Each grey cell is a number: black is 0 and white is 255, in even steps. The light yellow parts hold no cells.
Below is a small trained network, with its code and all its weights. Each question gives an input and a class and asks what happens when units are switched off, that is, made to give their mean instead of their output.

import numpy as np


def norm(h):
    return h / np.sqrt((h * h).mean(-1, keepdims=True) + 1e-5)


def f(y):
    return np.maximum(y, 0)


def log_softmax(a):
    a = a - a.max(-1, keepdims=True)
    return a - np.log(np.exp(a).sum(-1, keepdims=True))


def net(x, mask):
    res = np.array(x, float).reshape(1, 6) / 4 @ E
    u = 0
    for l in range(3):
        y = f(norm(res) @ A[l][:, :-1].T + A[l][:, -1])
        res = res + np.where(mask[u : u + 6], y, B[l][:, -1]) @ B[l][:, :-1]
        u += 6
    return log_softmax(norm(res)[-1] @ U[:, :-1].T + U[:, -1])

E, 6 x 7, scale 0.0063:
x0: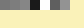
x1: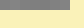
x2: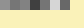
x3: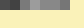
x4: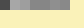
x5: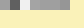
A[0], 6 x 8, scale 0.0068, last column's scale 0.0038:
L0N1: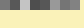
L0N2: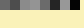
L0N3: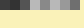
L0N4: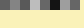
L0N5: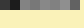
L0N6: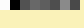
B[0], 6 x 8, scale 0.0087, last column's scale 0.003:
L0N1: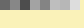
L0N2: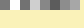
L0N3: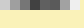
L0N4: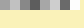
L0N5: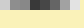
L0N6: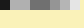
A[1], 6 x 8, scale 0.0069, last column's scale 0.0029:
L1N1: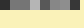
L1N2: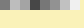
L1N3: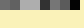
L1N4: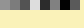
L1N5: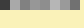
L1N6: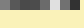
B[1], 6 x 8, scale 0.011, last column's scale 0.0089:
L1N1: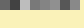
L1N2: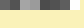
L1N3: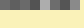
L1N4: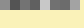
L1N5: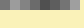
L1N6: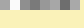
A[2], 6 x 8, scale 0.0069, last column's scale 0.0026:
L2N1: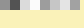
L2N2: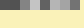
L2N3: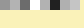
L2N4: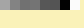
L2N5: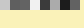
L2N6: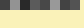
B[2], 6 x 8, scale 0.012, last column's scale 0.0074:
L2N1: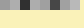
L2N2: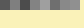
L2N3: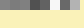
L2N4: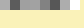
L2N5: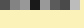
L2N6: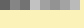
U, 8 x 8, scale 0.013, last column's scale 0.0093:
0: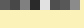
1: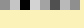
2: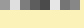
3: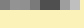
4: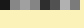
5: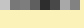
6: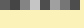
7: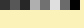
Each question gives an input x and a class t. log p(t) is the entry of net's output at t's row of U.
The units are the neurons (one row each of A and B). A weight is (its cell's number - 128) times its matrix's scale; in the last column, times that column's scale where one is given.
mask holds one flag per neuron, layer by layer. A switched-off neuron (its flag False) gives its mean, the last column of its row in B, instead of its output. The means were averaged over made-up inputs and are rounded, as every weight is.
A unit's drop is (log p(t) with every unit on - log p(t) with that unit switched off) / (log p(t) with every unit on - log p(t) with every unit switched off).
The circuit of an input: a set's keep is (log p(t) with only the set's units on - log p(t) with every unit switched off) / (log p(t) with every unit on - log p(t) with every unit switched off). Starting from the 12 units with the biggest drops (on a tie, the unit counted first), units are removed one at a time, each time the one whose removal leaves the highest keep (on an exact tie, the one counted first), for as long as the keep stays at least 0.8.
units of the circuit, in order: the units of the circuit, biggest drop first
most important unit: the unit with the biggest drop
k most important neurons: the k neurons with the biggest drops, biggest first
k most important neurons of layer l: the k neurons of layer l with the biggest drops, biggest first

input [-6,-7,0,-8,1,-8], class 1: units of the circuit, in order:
[L2N6]
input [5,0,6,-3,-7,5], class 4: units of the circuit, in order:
[L0N6; L1N2; L1N4]
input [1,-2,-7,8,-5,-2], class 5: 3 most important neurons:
[L0N5; L1N2; L0N3]
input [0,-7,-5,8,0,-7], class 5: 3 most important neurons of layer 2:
[L2N1; L2N4; L2N3]
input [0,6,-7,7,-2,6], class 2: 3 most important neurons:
[L2N3; L0N2; L2N4]
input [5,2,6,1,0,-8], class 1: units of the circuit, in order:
[L2N6; L2N5]
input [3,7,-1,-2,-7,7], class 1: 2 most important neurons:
[L2N1; L2N5]
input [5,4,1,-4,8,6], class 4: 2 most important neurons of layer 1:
[L1N5; L1N2]
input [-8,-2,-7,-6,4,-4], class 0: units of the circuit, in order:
[L2N5; L1N4; L0N6; L0N3]
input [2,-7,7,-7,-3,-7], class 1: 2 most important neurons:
[L2N6; L2N3]
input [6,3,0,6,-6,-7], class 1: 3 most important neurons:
[L2N5; L2N6; L1N4]
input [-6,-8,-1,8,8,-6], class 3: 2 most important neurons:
[L0N3; L2N4]
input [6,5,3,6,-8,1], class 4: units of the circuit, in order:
[L0N6; L1N4; L2N5]
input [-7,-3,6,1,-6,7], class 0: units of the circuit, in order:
[L2N5]
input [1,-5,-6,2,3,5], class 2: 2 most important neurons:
[L2N3; L0N2]
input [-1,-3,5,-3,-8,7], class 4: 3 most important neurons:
[L0N6; L1N5; L1N2]
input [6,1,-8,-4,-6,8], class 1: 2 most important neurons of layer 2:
[L2N1; L2N5]
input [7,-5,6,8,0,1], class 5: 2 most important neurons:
[L0N5; L2N5]
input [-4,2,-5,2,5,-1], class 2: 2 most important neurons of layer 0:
[L0N4; L0N2]
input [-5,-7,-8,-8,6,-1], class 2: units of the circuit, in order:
[L2N3]
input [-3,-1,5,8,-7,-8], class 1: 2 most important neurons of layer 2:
[L2N6; L2N3]
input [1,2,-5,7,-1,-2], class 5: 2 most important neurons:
[L0N5; L0N3]
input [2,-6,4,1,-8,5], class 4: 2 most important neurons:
[L0N6; L1N5]
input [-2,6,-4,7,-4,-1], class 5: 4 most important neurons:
[L0N3; L0N5; L1N2; L1N6]
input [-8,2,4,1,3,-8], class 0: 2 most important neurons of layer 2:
[L2N5; L2N1]
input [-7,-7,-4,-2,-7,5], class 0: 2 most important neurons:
[L2N5; L1N3]
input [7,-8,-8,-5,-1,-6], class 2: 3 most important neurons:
[L2N3; L1N4; L2N5]
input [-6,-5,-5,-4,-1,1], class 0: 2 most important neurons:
[L2N5; L1N4]
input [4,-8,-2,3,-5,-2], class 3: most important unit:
L0N5
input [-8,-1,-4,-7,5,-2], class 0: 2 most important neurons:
[L2N5; L1N4]
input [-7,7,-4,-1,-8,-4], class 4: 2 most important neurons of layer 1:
[L1N5; L1N6]
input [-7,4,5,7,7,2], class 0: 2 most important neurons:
[L2N5; L0N6]
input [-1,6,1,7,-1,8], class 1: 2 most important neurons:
[L2N1; L0N1]
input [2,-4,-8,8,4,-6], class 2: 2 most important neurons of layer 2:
[L2N3; L2N1]
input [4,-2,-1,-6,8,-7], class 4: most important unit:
L2N1
